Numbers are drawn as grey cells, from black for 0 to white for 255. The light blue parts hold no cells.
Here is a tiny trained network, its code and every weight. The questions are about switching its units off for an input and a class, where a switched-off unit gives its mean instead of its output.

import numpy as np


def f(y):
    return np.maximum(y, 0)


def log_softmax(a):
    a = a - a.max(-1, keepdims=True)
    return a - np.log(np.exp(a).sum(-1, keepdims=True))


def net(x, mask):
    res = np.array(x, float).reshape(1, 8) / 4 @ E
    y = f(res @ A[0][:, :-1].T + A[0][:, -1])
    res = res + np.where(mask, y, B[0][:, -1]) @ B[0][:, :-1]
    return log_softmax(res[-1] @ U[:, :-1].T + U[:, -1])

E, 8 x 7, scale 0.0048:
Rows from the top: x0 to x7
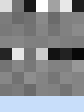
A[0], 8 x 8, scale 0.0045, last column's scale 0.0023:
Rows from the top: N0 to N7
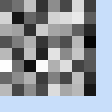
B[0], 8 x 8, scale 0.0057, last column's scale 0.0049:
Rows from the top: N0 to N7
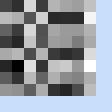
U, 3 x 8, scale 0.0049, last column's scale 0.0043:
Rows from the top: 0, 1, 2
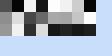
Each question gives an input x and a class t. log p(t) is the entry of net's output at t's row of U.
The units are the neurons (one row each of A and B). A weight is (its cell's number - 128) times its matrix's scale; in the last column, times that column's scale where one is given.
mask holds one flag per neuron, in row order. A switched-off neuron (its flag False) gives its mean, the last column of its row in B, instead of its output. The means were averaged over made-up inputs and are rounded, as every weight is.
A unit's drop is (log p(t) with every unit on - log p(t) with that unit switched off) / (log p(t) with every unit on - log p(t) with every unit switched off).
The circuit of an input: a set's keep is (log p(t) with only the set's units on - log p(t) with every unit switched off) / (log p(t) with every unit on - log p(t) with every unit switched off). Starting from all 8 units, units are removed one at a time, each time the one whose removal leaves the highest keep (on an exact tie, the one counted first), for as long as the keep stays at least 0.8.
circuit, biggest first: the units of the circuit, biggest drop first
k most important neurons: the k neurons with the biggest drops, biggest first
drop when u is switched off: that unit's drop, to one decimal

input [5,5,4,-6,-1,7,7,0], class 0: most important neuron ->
N5
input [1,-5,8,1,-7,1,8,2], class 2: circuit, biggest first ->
N1, N4
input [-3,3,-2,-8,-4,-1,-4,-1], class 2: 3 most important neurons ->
N5, N4, N1
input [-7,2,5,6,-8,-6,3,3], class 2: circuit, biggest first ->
N4, N1
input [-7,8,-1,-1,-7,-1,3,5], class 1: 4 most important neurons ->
N4, N1, N5, N7
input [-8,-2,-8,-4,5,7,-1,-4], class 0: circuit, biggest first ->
N0, N3
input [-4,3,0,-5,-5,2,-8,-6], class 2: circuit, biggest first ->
N4, N5
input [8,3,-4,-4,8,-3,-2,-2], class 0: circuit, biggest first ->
N5, N2
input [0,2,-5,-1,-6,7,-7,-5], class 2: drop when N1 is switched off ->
0.2
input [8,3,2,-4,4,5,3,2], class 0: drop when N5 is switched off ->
0.4
